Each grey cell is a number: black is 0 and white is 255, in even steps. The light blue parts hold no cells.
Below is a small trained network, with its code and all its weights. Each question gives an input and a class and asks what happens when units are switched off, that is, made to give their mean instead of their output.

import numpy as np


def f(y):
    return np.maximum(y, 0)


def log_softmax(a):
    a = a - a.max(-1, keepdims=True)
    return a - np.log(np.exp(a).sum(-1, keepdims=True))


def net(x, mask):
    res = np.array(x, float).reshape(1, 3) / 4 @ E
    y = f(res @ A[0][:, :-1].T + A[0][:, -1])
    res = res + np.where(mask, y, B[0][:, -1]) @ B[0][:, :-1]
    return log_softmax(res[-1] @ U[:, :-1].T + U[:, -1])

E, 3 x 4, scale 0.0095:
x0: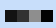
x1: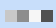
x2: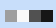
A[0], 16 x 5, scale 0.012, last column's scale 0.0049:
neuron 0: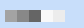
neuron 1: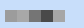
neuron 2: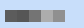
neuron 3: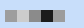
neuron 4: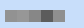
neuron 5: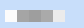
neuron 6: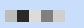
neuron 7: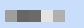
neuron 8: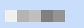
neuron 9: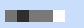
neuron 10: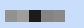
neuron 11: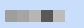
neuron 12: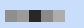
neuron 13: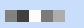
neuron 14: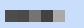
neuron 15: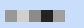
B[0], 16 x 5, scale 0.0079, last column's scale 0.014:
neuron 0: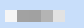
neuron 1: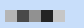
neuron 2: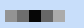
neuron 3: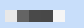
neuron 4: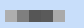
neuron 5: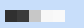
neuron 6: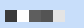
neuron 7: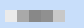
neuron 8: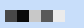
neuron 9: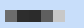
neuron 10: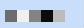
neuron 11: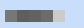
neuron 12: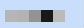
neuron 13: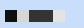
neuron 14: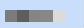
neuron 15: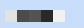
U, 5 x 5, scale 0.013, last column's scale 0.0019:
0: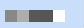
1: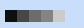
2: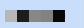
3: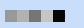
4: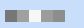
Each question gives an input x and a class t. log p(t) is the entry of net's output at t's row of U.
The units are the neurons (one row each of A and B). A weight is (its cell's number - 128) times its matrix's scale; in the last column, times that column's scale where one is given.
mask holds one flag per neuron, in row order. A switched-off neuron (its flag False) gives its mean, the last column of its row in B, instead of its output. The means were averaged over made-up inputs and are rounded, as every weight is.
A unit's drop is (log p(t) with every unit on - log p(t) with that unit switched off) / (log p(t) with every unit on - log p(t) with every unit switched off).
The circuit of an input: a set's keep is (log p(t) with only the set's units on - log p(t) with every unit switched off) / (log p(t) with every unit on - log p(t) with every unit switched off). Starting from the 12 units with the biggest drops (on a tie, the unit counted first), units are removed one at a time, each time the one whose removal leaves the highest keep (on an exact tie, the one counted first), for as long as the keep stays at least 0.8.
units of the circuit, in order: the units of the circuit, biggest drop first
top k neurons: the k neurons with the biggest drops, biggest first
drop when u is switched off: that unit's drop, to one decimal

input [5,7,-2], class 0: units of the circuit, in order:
neuron 6
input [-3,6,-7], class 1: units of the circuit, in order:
neuron 13; neuron 5
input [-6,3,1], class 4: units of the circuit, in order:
neuron 5; neuron 9
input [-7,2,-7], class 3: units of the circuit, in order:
neuron 0; neuron 6
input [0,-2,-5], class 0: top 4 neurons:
neuron 5; neuron 8; neuron 2; neuron 9
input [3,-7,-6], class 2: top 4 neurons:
neuron 13; neuron 6; neuron 7; neuron 5
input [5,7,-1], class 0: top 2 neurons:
neuron 5; neuron 6
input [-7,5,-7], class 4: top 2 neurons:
neuron 8; neuron 5
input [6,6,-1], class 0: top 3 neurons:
neuron 5; neuron 8; neuron 6
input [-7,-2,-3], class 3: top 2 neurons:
neuron 7; neuron 0
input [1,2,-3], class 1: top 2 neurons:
neuron 3; neuron 15
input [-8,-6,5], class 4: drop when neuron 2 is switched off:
0.1
